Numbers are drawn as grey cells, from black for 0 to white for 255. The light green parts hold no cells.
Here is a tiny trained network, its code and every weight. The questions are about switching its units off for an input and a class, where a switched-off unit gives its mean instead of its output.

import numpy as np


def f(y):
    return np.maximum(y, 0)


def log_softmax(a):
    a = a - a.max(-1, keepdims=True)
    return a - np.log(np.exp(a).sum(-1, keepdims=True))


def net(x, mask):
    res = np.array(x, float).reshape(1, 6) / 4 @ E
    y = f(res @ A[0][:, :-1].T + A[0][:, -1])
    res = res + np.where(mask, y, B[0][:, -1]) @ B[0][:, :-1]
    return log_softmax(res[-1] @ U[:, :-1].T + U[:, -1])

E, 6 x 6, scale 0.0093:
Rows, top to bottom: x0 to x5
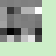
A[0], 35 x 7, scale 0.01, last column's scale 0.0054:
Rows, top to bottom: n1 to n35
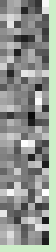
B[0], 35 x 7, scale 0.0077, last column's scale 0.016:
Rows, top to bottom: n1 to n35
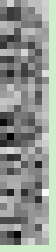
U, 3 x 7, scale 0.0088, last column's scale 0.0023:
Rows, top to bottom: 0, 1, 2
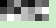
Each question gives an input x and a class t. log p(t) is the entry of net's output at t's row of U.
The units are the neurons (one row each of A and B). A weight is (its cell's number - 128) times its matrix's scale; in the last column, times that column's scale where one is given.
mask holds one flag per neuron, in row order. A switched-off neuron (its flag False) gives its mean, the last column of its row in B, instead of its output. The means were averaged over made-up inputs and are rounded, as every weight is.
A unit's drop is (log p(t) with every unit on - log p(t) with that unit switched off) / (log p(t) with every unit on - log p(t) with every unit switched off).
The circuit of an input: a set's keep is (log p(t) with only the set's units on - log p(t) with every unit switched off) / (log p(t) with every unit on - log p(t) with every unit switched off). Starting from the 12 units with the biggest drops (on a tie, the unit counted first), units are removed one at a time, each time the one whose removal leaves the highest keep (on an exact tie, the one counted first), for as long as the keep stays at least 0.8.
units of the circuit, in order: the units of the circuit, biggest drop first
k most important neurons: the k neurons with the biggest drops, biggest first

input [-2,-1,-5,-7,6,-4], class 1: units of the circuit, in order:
n28
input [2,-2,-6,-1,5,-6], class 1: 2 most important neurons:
n28, n11
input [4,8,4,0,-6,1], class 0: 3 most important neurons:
n11, n20, n28
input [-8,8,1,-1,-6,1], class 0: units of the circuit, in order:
n11, n28
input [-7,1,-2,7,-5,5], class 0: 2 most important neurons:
n28, n20
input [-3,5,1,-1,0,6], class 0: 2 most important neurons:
n11, n1
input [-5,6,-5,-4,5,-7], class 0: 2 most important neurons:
n11, n1
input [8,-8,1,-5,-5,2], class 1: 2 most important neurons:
n1, n35
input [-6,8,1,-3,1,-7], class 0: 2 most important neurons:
n11, n17
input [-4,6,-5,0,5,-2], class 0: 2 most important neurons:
n11, n1
